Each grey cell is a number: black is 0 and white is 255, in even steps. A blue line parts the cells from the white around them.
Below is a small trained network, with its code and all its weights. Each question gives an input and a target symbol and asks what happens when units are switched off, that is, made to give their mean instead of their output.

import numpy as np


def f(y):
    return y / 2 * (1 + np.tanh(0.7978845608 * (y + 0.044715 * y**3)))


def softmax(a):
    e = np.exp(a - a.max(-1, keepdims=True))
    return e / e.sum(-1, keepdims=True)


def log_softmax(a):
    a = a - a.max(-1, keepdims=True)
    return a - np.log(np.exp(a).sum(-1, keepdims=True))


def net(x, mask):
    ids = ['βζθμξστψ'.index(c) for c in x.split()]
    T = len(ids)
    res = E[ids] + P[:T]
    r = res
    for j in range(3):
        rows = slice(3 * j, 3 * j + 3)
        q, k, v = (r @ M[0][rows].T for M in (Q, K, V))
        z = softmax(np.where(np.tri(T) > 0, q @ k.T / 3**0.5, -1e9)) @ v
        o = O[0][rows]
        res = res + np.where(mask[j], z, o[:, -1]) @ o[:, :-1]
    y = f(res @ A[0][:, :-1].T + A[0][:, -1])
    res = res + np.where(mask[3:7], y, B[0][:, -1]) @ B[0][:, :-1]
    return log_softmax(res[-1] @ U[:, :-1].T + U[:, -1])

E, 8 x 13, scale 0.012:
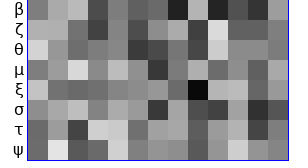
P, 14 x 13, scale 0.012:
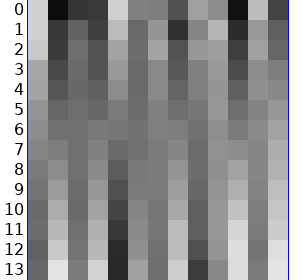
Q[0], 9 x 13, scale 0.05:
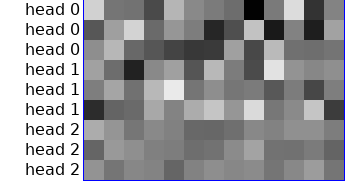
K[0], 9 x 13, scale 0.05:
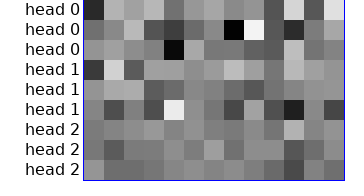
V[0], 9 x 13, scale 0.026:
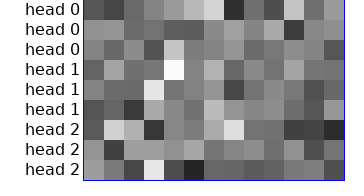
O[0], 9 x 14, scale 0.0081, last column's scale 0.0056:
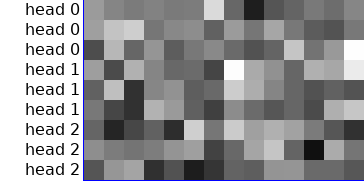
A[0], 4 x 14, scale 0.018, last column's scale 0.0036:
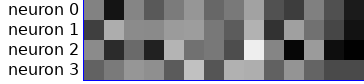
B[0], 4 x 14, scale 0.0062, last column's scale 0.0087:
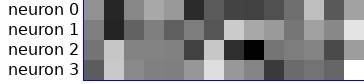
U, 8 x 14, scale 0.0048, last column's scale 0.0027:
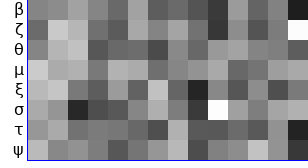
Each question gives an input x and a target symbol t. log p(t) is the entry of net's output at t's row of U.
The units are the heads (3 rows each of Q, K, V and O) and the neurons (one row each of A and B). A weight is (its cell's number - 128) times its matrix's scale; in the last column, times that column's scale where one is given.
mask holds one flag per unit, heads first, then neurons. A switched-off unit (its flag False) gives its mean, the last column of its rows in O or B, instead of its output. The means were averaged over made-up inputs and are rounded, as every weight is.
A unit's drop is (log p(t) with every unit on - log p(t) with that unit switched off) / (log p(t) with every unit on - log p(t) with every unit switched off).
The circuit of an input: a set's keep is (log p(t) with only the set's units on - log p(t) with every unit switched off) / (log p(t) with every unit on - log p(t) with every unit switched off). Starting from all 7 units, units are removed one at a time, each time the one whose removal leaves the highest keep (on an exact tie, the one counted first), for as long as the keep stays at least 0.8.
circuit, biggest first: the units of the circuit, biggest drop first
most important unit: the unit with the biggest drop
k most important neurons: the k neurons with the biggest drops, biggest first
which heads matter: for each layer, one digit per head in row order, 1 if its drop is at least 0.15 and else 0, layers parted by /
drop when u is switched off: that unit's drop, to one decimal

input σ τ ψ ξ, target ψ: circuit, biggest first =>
[head 1]
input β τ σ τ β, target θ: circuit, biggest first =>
[head 2; head 1; neuron 3]
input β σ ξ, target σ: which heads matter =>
101
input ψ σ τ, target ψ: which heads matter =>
010
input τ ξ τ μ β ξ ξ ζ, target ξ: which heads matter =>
001
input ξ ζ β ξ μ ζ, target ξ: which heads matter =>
110
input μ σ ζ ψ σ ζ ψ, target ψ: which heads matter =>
011
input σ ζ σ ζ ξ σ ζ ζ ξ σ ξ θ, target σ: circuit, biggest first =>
[head 2; head 1]
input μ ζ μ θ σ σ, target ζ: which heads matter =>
001
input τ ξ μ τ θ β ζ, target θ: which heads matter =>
101
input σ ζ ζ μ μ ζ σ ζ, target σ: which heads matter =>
011
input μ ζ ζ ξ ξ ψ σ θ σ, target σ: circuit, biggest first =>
[head 1; neuron 1; head 0]
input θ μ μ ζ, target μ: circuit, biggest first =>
[head 2; head 0]
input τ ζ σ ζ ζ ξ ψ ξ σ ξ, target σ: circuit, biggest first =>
[head 2]
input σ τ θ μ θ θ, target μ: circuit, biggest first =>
[head 0; head 2]
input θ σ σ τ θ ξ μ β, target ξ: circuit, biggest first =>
[head 0; neuron 2]
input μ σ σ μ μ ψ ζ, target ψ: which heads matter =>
011
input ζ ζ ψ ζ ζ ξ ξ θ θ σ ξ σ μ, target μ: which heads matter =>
101
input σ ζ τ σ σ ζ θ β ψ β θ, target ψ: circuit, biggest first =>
[head 1; head 2]
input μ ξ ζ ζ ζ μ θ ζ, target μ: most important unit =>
head 0
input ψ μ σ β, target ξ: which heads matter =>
000
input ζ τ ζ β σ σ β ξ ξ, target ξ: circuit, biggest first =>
[head 2; head 0]
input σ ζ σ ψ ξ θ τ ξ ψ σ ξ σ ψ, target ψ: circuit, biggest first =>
[head 2; head 1]
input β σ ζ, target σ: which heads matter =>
101
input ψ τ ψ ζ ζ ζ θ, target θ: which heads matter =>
101
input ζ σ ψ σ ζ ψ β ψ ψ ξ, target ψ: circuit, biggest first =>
[head 1; head 2]
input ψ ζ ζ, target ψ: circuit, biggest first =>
[head 1]
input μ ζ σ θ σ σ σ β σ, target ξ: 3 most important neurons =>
[neuron 2; neuron 0; neuron 3]
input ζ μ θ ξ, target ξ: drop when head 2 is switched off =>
0.4
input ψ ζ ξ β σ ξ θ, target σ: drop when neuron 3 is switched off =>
0.1
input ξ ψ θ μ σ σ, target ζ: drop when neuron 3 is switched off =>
0.8
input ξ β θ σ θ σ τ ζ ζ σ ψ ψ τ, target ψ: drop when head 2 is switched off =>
0.2
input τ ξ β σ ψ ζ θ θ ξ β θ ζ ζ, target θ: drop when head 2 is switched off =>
0.6
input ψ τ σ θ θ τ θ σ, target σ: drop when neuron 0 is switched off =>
0.0
